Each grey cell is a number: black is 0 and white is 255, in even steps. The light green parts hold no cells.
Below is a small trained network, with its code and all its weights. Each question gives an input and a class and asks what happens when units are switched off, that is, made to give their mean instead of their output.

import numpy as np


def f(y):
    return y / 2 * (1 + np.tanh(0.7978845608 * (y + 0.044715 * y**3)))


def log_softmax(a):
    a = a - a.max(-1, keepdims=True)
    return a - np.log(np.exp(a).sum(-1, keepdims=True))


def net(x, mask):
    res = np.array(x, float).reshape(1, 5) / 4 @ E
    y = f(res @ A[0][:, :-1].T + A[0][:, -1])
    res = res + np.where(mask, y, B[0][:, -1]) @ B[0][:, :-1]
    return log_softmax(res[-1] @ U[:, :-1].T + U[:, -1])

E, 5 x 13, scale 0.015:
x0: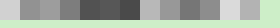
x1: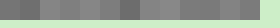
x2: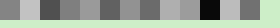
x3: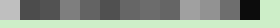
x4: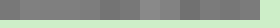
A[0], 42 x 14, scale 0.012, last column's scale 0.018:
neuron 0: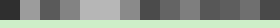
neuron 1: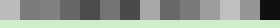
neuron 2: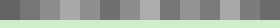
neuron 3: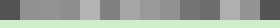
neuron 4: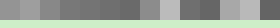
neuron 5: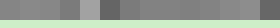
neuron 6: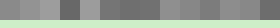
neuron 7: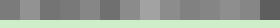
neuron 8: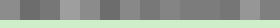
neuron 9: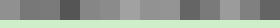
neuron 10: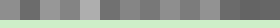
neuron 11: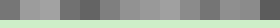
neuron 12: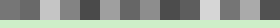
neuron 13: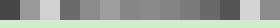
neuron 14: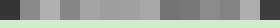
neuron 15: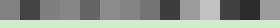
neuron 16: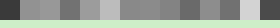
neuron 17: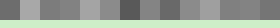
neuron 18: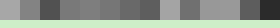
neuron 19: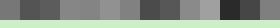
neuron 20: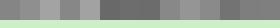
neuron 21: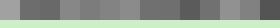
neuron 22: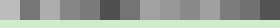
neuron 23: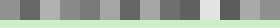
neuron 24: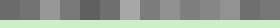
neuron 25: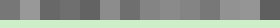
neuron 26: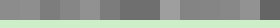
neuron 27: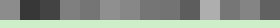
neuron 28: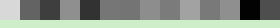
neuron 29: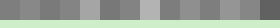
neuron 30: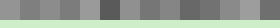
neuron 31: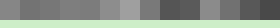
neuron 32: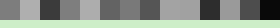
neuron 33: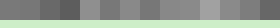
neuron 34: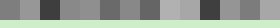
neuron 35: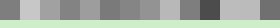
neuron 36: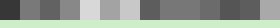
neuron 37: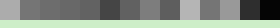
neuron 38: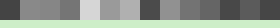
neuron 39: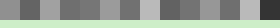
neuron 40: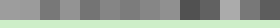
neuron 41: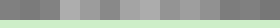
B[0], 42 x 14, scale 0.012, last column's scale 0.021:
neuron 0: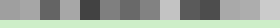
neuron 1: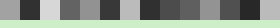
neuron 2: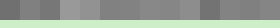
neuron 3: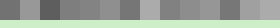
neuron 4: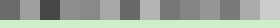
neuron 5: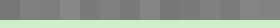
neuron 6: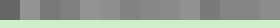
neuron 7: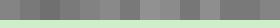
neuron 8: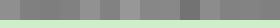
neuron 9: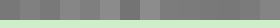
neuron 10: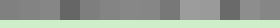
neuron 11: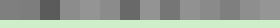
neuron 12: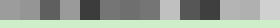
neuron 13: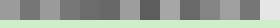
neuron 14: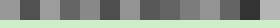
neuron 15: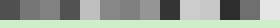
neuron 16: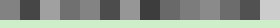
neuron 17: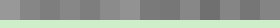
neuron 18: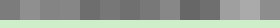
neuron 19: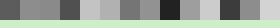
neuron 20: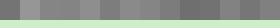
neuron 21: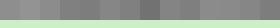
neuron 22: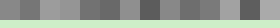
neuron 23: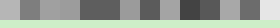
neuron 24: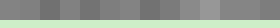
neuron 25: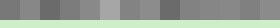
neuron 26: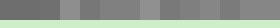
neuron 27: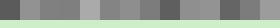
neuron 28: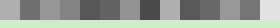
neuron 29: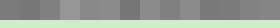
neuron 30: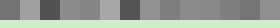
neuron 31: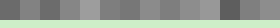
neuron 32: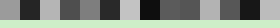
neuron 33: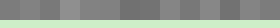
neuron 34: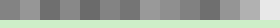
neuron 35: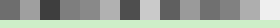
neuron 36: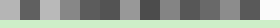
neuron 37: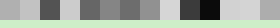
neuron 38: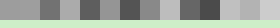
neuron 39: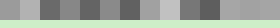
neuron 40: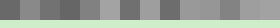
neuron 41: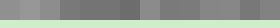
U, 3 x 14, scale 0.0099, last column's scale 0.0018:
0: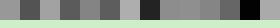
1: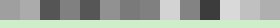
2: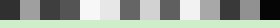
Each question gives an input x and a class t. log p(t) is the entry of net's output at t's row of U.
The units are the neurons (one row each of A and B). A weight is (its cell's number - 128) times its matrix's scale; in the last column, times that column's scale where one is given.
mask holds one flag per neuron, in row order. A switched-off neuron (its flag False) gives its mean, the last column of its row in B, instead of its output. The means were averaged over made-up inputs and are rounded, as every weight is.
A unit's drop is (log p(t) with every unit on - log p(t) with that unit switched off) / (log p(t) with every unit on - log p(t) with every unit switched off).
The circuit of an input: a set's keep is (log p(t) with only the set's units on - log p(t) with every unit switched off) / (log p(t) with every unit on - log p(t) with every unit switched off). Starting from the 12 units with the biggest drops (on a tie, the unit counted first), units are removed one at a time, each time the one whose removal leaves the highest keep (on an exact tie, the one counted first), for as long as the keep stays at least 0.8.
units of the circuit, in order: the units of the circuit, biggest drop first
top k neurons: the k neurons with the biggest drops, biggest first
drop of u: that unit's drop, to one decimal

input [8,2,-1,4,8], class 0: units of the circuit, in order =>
[neuron 1]
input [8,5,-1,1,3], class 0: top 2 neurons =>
[neuron 1; neuron 38]
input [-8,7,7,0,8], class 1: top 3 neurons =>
[neuron 38; neuron 0; neuron 34]
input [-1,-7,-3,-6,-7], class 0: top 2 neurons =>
[neuron 16; neuron 14]
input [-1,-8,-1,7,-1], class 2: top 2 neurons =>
[neuron 15; neuron 19]
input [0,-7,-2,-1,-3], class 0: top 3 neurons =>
[neuron 35; neuron 38; neuron 0]
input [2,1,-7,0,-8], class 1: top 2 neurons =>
[neuron 12; neuron 32]
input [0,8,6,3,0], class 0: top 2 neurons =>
[neuron 32; neuron 38]
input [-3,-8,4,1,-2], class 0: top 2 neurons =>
[neuron 32; neuron 37]
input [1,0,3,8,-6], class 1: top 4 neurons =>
[neuron 37; neuron 1; neuron 16; neuron 36]
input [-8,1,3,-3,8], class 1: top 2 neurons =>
[neuron 38; neuron 0]
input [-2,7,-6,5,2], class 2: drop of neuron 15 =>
0.2
